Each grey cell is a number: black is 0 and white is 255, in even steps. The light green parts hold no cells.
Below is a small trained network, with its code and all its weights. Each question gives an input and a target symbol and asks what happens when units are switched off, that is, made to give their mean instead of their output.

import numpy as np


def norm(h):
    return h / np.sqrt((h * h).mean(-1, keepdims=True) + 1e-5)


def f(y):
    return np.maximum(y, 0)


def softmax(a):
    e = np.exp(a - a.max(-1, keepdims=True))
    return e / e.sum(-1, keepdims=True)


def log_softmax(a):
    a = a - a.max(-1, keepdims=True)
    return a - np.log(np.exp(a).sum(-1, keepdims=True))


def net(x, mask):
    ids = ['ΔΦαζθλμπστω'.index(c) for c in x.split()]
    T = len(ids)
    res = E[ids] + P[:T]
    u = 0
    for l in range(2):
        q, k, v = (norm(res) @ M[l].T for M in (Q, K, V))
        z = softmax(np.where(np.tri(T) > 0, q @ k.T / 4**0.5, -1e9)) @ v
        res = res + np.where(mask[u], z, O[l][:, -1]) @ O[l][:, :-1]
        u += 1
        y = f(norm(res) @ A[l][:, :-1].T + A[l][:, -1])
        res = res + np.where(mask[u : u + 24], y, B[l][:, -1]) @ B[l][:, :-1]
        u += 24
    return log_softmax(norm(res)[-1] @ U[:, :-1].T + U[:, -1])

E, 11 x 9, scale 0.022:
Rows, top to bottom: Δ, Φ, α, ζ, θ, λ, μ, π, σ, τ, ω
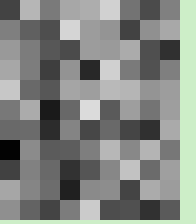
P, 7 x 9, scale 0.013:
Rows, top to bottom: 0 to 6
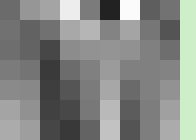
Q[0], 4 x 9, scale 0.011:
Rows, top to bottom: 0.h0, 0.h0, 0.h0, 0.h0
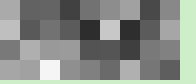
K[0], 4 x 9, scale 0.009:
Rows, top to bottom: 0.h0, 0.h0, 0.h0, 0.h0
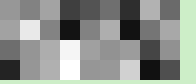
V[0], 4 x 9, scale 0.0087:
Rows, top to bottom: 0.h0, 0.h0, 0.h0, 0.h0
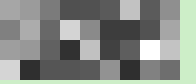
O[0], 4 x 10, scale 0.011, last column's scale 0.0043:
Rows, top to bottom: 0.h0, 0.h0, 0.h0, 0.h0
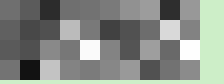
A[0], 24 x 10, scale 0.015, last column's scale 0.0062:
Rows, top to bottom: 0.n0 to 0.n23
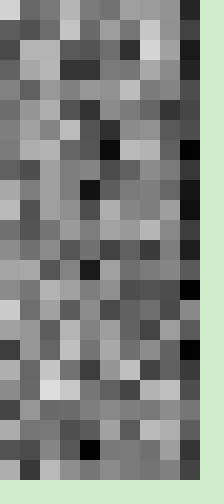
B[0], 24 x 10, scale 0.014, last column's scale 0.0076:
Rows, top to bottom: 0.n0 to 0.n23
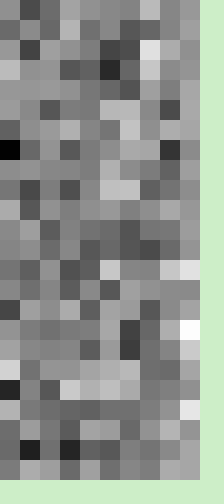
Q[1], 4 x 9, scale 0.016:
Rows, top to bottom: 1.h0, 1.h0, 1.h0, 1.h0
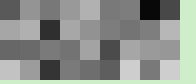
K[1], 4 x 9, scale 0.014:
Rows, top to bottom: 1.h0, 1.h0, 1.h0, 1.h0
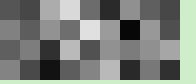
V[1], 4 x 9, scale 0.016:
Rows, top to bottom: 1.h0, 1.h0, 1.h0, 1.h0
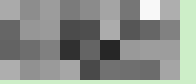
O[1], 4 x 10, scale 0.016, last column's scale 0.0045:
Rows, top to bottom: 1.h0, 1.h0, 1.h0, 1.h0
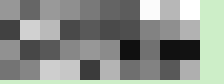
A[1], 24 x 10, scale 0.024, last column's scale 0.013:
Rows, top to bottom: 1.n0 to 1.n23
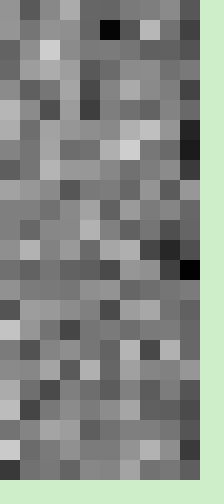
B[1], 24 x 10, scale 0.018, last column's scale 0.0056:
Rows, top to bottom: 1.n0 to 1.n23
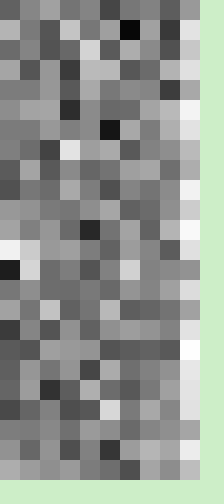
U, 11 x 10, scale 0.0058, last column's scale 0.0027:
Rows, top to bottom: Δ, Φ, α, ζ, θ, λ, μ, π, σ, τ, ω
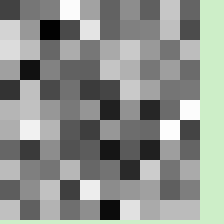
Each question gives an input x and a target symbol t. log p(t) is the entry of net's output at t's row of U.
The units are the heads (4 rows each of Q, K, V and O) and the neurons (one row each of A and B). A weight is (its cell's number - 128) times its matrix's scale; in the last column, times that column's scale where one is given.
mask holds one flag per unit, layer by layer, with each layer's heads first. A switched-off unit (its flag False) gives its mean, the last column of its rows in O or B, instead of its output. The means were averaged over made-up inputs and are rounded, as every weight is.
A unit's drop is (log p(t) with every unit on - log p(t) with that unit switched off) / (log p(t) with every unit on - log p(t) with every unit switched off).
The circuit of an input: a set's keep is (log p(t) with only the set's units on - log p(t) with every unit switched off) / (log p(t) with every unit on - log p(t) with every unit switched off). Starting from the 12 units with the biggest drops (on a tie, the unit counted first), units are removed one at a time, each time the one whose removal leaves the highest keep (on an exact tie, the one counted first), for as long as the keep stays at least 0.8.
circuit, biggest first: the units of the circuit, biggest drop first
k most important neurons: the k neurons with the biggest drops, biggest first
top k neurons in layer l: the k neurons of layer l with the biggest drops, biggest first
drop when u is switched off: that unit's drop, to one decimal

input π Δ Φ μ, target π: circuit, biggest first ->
[0.h0, 1.n17]
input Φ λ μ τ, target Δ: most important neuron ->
[1.n7]
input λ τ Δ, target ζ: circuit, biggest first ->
[1.h0, 0.h0, 1.n11]
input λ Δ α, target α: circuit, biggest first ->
[0.h0, 1.n12, 1.n7]
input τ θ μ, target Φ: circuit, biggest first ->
[1.h0, 0.h0]
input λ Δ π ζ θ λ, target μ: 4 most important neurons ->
[0.n17, 0.n16, 1.n18, 1.n15]
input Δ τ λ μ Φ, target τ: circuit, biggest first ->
[0.h0, 1.h0, 1.n2]
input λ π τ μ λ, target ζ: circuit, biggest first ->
[0.h0, 1.h0, 1.n11, 1.n20]
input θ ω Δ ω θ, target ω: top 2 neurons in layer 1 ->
[1.n6, 1.n22]
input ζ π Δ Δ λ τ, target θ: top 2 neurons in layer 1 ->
[1.n8, 1.n2]
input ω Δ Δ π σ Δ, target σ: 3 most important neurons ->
[0.n2, 0.n3, 1.n1]
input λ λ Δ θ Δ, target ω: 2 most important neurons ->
[0.n4, 0.n13]
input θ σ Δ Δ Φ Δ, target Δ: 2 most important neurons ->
[0.n19, 1.n17]
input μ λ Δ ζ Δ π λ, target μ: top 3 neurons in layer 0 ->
[0.n17, 0.n16, 0.n13]
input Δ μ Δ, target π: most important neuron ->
[0.n22]
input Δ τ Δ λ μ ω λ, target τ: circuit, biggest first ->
[1.h0, 0.h0, 1.n2]
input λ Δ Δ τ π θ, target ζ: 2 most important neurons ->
[1.n20, 1.n11]
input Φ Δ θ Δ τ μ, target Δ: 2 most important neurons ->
[0.n19, 1.n7]
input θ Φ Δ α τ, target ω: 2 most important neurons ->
[1.n6, 0.n0]
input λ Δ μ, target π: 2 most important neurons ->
[0.n22, 1.n17]
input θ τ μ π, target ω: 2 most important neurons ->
[1.n6, 0.n0]
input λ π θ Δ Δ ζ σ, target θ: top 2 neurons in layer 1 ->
[1.n16, 1.n9]
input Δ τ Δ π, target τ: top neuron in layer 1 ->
[1.n2]
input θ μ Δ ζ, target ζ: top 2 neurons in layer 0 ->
[0.n22, 0.n18]
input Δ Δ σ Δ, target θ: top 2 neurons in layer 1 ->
[1.n16, 1.n9]
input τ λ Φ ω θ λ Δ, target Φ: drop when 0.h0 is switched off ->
0.3
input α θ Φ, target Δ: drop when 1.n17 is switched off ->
0.1
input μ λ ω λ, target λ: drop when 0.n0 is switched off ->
0.0
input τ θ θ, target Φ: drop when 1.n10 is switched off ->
0.1
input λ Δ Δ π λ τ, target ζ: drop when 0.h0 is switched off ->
1.3
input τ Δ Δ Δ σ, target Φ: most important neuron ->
[0.n13]
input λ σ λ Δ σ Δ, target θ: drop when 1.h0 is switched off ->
0.2
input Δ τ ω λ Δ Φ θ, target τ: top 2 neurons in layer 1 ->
[1.n2, 1.n3]
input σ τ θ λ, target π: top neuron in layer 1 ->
[1.n11]
